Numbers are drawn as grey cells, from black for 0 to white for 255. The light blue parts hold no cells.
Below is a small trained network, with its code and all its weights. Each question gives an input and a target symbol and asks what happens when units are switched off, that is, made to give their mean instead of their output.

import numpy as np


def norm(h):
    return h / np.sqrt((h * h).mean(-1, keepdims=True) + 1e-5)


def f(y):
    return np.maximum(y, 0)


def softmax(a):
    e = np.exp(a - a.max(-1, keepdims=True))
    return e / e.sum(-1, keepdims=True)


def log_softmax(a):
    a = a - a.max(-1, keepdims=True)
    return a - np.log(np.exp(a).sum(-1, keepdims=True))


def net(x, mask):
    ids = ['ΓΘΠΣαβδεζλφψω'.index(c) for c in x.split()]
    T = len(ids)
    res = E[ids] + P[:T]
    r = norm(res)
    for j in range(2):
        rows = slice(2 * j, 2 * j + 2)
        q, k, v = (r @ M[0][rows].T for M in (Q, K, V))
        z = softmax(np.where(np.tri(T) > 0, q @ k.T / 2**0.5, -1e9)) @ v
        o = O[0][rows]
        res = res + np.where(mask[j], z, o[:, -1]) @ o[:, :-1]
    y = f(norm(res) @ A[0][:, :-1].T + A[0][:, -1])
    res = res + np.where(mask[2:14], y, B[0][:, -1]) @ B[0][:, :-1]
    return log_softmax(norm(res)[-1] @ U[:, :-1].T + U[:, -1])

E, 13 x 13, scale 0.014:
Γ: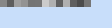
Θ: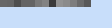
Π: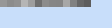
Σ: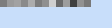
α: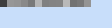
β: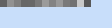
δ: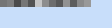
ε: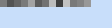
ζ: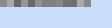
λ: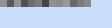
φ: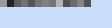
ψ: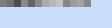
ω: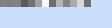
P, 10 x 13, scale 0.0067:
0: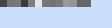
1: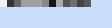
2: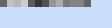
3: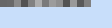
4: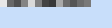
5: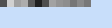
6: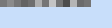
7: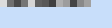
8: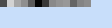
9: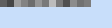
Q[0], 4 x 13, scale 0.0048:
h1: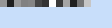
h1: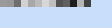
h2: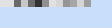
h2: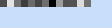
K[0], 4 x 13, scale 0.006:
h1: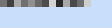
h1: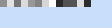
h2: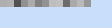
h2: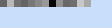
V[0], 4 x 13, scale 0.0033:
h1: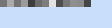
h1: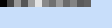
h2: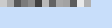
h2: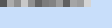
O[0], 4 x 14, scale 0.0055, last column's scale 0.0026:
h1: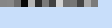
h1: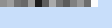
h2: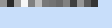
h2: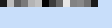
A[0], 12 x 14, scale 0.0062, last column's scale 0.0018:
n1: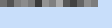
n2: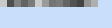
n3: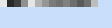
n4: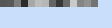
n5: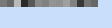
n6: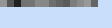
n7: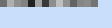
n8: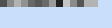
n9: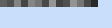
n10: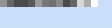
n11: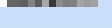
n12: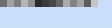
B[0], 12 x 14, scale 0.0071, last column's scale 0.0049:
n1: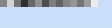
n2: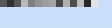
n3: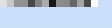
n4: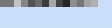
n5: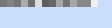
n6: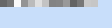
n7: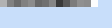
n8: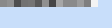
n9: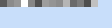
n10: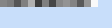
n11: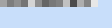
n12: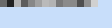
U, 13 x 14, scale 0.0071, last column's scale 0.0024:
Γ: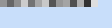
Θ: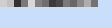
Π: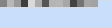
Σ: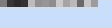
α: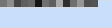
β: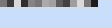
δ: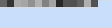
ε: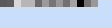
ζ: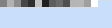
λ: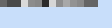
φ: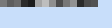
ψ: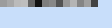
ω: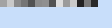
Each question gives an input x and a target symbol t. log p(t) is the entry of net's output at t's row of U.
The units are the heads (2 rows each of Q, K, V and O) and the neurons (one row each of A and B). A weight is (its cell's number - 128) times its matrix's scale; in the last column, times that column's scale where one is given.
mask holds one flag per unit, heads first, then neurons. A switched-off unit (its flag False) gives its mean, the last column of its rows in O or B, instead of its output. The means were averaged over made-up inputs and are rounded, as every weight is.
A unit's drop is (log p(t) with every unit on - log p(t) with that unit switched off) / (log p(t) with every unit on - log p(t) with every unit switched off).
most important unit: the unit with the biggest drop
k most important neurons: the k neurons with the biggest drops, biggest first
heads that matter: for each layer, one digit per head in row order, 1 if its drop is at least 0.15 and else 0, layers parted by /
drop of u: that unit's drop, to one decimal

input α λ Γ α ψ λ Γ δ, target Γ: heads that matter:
00
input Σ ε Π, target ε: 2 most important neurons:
(n12, n3)
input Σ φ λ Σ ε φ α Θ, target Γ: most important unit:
h1
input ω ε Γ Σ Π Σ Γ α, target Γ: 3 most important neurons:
(n1, n10, n11)
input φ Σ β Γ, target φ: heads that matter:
01
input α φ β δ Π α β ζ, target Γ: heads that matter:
01
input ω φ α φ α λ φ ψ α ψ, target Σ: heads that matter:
00
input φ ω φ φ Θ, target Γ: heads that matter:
10
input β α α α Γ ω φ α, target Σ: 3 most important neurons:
(n3, n12, n11)
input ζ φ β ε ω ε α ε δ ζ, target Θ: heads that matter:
10
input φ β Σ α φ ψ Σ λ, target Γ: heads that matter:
10
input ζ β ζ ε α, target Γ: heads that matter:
00
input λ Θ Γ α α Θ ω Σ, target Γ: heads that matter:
11
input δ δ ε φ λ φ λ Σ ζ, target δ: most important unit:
n12
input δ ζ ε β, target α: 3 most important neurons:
(n10, n6, n12)
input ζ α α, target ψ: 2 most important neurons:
(n7, n8)
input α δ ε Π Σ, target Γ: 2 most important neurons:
(n3, n2)
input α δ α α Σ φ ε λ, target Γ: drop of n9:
-0.1
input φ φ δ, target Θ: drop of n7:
0.2
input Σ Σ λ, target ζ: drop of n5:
0.2
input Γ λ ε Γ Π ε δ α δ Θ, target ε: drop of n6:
0.3
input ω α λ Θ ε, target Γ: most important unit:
n3
